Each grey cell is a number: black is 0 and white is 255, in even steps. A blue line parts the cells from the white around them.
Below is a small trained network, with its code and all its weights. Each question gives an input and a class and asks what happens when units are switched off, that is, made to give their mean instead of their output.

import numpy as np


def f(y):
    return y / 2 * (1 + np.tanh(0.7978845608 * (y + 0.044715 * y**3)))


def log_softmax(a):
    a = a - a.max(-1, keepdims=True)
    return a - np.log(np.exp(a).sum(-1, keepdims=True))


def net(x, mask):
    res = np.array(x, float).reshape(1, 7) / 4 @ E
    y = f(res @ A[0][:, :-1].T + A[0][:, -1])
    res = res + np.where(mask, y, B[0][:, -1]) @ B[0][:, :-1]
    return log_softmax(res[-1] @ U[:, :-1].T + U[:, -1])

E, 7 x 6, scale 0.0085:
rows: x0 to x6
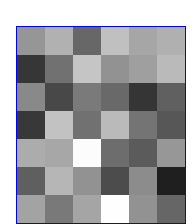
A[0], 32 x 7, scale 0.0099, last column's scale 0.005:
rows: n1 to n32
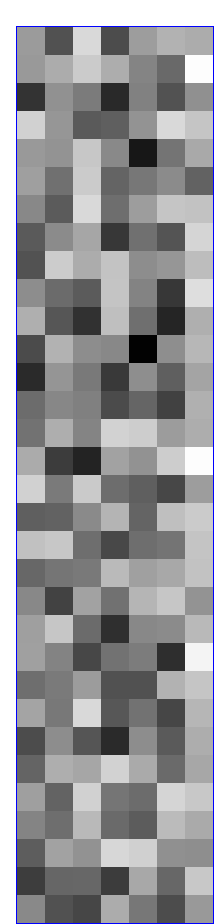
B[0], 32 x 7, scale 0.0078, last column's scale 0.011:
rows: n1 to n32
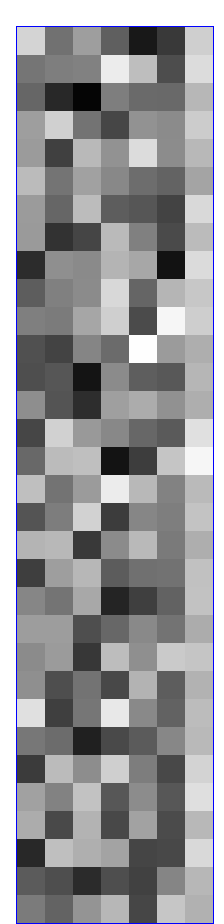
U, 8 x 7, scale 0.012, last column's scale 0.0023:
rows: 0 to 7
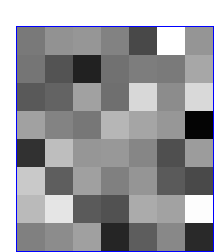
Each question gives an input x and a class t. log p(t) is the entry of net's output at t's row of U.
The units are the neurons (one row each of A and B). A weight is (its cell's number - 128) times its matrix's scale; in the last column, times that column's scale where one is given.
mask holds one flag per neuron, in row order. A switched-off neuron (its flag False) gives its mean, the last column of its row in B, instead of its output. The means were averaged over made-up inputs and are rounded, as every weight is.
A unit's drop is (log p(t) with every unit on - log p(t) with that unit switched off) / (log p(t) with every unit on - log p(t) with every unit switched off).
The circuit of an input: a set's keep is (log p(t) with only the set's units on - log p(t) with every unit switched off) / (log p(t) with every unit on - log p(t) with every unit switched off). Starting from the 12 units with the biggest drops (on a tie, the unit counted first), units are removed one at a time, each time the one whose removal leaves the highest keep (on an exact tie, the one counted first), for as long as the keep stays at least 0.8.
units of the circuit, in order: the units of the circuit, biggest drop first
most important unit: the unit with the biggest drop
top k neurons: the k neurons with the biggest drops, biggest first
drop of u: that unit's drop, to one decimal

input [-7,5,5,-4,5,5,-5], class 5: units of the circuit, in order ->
n25
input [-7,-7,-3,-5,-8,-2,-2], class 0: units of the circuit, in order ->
n11, n16
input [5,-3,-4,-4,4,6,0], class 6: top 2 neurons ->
n19, n22
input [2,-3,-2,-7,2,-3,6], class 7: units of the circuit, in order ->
n16, n21
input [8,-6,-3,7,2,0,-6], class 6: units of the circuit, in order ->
n19, n22
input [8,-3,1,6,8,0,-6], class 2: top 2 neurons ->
n12, n5
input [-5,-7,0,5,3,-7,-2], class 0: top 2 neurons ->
n9, n2
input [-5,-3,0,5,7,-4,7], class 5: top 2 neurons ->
n5, n25
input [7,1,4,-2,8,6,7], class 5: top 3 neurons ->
n25, n5, n17
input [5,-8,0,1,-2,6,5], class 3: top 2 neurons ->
n16, n19
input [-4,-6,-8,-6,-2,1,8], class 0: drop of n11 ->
0.1
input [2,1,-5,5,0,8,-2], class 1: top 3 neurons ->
n3, n13, n26
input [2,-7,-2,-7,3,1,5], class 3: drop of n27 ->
-0.1
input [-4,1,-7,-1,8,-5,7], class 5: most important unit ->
n1
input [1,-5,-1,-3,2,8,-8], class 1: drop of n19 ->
0.0
